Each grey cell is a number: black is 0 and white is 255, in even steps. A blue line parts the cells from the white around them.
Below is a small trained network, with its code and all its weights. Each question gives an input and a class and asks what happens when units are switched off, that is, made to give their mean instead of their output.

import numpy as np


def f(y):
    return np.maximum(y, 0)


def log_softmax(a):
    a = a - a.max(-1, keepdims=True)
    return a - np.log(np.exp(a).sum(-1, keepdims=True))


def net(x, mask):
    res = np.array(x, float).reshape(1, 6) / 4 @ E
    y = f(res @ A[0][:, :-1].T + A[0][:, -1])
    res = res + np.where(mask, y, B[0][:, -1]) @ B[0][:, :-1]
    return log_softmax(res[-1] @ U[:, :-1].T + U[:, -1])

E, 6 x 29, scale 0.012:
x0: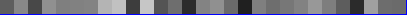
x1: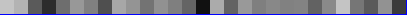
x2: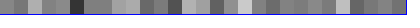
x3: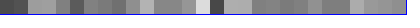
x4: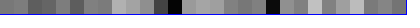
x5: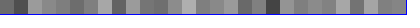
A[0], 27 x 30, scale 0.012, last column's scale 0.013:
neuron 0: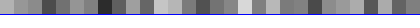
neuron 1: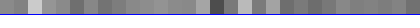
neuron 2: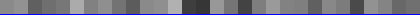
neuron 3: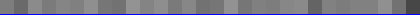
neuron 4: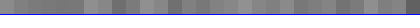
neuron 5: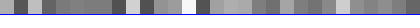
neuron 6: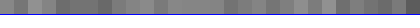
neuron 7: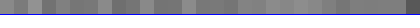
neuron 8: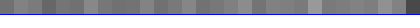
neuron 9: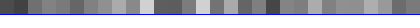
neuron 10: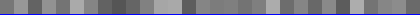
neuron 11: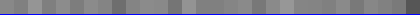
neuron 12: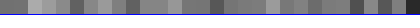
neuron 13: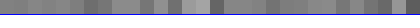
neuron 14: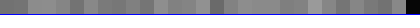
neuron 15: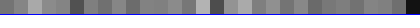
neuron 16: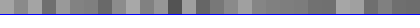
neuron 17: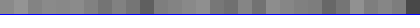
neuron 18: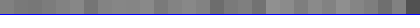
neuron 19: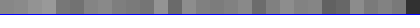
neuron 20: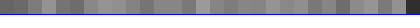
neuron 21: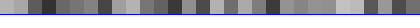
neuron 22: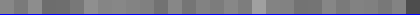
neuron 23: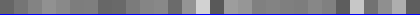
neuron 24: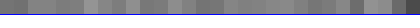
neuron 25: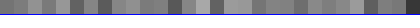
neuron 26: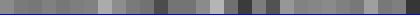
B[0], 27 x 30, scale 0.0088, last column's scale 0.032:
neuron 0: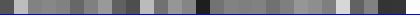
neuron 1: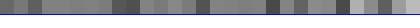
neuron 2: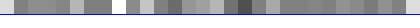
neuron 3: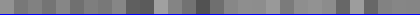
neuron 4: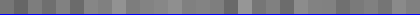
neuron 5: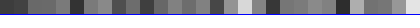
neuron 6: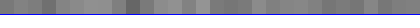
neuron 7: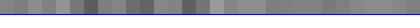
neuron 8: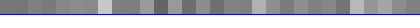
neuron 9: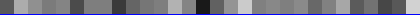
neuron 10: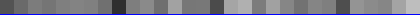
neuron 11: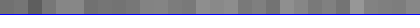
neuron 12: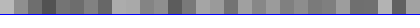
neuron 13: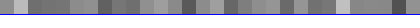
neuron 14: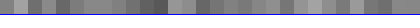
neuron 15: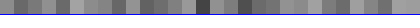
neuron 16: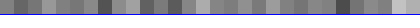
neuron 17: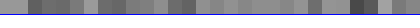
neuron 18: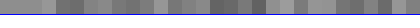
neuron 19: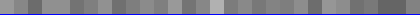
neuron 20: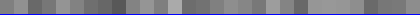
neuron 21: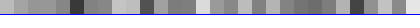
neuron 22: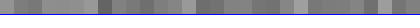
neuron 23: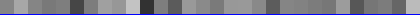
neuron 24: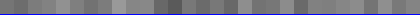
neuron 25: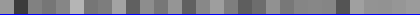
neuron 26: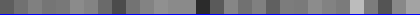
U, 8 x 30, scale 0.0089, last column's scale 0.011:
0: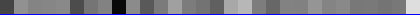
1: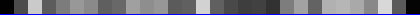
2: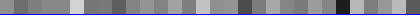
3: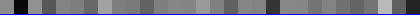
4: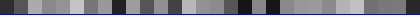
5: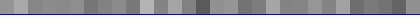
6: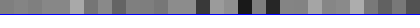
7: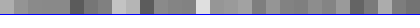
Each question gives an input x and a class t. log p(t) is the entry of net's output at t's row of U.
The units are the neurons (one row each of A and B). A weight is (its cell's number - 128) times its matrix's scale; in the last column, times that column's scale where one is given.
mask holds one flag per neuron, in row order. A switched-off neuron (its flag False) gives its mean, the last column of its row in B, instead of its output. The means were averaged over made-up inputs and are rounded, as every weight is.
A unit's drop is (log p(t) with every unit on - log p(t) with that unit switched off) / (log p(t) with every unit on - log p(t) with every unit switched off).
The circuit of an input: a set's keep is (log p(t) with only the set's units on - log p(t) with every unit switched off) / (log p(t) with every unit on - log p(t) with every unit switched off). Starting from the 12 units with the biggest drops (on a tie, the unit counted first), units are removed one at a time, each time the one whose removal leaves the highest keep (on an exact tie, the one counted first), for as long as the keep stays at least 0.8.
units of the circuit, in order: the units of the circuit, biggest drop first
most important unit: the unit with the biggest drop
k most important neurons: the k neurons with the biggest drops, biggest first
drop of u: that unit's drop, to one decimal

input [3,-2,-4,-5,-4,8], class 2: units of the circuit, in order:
(neuron 0; neuron 9)
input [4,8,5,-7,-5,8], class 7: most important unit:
neuron 21
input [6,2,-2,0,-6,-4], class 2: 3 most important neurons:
(neuron 0; neuron 21; neuron 9)
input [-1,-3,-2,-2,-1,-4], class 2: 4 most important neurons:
(neuron 0; neuron 9; neuron 21; neuron 5)
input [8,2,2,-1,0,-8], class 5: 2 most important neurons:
(neuron 21; neuron 5)
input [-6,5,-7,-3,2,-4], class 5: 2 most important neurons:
(neuron 0; neuron 23)
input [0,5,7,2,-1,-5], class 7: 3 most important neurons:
(neuron 21; neuron 9; neuron 10)
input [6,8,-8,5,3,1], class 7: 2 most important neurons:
(neuron 0; neuron 21)
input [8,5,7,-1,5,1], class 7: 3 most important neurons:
(neuron 21; neuron 0; neuron 5)
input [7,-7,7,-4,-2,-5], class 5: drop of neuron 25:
-0.1
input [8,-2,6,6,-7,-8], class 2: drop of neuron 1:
0.1
